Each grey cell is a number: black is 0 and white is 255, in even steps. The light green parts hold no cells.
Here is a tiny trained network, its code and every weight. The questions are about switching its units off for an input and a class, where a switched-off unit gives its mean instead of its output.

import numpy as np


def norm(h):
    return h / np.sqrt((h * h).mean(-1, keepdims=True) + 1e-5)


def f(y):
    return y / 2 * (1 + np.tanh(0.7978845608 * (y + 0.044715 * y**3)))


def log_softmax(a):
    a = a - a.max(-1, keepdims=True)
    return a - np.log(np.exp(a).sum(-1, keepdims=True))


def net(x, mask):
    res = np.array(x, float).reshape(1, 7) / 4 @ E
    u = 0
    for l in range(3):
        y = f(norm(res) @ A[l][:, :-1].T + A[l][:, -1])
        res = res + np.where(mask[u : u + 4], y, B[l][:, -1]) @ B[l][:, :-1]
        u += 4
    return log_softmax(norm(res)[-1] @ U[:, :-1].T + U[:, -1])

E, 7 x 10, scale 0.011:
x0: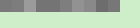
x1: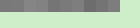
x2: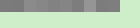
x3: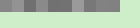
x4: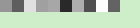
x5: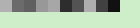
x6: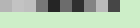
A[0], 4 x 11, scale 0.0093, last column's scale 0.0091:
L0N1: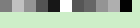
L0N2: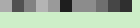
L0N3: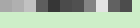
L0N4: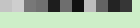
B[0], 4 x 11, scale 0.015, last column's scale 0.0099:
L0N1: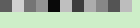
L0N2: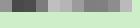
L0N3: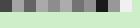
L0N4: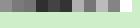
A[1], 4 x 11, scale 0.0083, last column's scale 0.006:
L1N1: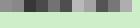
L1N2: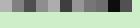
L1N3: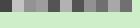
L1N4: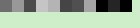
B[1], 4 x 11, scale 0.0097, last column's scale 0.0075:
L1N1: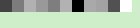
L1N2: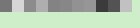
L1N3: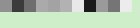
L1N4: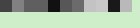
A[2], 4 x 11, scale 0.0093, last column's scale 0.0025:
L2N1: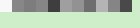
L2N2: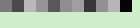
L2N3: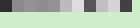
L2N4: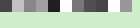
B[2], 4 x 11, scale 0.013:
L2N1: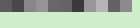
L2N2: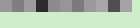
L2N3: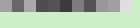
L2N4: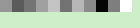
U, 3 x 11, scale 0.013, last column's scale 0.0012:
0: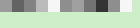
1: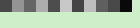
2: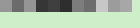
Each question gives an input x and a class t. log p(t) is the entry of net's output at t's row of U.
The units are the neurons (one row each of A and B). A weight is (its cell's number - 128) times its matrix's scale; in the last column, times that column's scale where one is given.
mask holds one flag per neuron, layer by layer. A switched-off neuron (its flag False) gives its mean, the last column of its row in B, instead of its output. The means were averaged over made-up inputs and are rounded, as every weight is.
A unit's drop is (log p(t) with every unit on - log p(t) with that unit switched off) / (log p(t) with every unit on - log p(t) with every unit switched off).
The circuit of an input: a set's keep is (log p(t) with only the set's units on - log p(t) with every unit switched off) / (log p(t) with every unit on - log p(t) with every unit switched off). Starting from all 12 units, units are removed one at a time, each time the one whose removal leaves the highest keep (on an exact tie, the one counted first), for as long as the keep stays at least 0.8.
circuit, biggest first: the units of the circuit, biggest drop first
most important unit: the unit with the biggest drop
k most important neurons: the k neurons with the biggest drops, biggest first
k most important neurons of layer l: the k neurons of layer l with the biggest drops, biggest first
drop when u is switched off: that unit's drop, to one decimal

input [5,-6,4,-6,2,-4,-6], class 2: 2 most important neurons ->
[L0N3, L2N3]
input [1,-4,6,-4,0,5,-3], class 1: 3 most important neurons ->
[L2N4, L1N4, L1N3]
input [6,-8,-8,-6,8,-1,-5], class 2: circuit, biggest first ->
[L2N4]
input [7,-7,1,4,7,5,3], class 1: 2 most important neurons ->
[L0N3, L1N4]
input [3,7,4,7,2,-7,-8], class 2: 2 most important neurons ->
[L2N3, L0N3]
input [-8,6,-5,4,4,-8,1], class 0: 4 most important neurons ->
[L2N4, L0N4, L1N4, L0N1]
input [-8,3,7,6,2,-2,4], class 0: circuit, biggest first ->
[L0N3, L2N4]
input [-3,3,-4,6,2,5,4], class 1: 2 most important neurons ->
[L0N3, L1N1]
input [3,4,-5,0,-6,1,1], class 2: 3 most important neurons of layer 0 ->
[L0N4, L0N3, L0N2]
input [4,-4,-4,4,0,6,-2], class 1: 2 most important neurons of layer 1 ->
[L1N1, L1N3]
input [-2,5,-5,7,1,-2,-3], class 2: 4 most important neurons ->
[L0N3, L2N3, L1N2, L0N1]
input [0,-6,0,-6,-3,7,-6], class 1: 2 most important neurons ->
[L1N4, L2N4]
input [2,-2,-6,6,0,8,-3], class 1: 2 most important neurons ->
[L2N4, L1N4]
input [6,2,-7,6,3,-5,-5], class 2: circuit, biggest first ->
[L2N3]
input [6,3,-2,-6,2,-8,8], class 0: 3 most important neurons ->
[L2N4, L0N3, L1N3]
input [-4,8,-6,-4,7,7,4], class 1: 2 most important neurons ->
[L0N3, L1N4]
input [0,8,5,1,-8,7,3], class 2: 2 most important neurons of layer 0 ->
[L0N4, L0N3]
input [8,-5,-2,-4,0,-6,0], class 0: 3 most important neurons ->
[L2N4, L0N4, L0N1]
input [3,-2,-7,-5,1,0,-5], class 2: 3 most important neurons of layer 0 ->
[L0N3, L0N1, L0N2]
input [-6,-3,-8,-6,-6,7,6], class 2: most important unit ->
L0N4
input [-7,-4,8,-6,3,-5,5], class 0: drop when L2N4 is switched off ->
0.1
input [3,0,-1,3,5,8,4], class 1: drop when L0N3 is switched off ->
0.2
